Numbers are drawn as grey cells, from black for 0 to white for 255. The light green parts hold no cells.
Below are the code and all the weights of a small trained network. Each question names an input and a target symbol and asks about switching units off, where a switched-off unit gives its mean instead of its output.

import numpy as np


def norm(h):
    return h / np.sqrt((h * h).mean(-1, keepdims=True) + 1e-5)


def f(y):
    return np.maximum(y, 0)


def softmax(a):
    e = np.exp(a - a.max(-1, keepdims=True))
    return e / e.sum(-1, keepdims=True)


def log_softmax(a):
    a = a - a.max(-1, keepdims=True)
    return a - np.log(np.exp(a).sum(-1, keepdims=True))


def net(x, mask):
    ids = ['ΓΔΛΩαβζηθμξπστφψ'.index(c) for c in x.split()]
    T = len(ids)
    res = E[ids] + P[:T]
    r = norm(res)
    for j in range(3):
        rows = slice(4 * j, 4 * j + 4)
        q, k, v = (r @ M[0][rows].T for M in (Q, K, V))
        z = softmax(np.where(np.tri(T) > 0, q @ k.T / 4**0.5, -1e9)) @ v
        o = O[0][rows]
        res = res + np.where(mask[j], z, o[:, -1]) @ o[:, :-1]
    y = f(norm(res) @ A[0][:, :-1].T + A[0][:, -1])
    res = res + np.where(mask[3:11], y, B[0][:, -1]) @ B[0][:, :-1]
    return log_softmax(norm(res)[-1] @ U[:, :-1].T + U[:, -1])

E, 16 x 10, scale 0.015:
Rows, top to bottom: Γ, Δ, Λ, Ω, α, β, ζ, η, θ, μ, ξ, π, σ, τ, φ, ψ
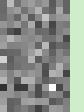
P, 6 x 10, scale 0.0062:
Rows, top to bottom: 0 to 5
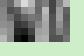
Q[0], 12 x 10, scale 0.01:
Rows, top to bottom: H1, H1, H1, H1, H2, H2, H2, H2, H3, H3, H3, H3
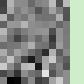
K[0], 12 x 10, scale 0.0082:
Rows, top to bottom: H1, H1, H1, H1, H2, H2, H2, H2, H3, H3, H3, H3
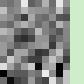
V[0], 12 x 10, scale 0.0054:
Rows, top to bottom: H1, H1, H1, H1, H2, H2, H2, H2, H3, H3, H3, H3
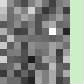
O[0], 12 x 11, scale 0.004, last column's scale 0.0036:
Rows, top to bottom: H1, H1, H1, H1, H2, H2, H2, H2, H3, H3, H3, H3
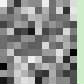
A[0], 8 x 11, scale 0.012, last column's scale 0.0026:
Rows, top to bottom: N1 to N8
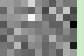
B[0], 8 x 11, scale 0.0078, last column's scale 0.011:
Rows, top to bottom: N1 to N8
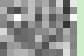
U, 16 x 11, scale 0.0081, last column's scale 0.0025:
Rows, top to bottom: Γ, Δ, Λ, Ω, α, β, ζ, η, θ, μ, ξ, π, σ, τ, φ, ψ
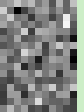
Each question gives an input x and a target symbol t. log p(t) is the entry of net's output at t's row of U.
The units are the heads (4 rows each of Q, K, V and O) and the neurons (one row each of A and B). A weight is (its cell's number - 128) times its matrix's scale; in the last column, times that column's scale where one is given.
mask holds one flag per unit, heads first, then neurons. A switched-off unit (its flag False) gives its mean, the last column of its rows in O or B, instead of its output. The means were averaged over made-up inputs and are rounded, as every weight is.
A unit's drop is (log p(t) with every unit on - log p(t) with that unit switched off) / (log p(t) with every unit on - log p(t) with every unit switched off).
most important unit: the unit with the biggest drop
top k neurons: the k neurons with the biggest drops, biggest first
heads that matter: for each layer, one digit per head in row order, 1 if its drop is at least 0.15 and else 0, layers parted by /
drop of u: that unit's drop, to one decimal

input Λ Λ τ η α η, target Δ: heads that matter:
100
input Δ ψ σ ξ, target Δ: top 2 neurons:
(N2 N3)
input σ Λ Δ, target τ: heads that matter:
101
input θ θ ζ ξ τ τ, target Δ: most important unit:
H2
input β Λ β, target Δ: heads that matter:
001
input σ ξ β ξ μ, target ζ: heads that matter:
101
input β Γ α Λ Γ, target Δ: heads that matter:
101
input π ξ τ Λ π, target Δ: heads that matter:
001
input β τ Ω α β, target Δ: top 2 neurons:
(N3 N1)
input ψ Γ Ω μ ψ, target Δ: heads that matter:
011
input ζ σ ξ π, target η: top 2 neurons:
(N8 N3)
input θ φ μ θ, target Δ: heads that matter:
011
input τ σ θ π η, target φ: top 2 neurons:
(N3 N1)
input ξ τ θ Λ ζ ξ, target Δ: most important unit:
N3
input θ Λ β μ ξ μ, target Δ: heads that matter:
111
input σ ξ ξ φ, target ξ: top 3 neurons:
(N5 N3 N1)
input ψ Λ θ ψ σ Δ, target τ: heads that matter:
100
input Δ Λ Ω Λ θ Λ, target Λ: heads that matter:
101
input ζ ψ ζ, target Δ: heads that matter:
001
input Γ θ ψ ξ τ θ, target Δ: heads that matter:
010
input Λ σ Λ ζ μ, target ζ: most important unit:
H1
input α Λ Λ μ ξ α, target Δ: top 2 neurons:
(N3 N1)
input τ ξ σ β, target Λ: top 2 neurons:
(N8 N1)
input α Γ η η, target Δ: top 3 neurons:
(N3 N1 N8)
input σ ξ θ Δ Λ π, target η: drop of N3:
0.5
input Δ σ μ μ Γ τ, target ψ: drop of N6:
0.0
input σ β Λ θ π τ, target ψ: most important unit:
H3
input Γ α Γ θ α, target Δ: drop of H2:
0.1
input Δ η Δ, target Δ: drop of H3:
1.3
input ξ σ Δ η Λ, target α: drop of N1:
0.2
